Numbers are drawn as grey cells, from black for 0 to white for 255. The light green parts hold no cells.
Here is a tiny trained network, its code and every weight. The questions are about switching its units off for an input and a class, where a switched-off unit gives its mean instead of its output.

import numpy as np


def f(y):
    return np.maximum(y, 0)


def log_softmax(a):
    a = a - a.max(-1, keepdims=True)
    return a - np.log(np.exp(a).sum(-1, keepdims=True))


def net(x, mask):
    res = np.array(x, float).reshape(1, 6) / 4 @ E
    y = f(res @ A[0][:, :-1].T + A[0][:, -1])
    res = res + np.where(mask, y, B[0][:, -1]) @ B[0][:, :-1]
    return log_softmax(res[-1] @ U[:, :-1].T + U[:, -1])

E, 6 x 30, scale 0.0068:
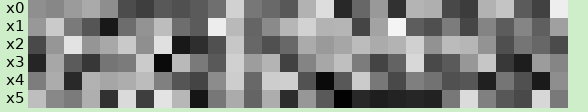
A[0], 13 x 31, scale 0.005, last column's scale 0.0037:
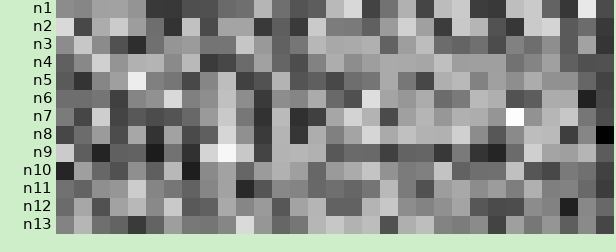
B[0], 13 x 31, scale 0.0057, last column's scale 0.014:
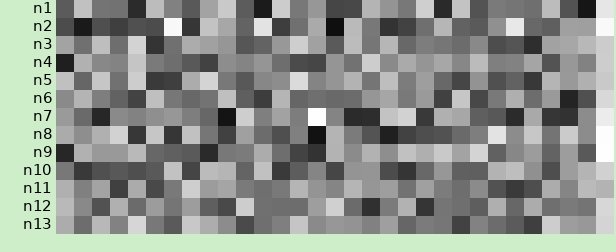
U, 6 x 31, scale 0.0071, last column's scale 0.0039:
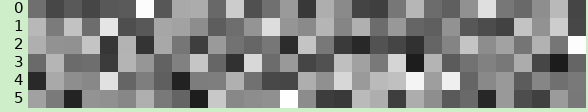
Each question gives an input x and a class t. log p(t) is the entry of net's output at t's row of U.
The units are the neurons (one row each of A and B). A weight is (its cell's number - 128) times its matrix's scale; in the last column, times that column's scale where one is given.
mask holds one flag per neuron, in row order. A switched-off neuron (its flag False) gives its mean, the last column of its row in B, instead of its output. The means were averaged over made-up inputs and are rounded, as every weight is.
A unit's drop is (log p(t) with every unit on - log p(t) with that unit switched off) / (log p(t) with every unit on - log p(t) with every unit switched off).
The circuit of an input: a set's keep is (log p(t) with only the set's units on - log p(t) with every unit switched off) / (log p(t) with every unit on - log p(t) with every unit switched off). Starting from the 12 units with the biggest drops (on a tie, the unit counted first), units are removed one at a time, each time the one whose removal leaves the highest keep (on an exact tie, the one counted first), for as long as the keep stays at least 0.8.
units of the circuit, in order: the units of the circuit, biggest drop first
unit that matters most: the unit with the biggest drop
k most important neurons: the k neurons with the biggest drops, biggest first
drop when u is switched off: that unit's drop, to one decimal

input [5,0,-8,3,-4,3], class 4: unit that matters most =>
n9
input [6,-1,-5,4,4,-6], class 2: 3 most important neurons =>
(n8; n12; n2)
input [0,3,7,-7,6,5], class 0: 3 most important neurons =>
(n2; n9; n7)
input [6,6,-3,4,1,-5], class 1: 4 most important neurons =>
(n13; n3; n2; n6)
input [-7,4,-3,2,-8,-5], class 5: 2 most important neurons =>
(n7; n1)
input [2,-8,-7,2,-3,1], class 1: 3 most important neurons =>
(n5; n11; n4)
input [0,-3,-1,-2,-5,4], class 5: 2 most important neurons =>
(n8; n7)
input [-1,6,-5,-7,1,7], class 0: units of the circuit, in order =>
(n2; n8)
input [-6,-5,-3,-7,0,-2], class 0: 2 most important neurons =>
(n2; n1)
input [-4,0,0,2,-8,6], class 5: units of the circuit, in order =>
(n7; n8)
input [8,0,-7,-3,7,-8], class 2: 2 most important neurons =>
(n8; n12)
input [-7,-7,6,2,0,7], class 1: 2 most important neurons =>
(n8; n1)
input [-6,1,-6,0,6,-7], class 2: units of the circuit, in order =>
(n8; n12; n7)
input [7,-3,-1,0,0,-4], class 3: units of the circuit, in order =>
(n1)
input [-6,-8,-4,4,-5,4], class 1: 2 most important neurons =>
(n5; n1)
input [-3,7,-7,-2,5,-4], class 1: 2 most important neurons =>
(n3; n13)
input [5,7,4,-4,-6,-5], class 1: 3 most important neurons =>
(n13; n3; n12)
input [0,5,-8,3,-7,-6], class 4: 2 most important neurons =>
(n9; n12)
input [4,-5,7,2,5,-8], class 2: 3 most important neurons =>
(n8; n12; n9)
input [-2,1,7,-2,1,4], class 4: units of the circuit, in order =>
(n4)
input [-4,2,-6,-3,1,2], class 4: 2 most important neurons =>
(n9; n1)
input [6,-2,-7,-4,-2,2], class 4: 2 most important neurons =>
(n9; n6)
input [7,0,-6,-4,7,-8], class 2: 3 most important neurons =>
(n8; n12; n7)
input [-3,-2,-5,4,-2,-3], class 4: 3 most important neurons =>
(n9; n2; n1)
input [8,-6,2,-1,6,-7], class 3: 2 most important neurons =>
(n1; n7)
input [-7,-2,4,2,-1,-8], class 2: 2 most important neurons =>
(n8; n1)
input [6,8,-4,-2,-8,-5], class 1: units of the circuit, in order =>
(n13)
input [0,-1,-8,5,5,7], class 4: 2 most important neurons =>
(n9; n8)
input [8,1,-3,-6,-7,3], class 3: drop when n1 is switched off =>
1.0
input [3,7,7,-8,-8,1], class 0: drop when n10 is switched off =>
0.0
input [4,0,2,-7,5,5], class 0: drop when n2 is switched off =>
0.4
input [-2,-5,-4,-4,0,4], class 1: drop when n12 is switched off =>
0.1
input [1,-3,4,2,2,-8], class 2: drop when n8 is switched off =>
0.5
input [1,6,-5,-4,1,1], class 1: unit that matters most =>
n3
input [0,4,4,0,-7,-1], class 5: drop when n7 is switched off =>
1.1
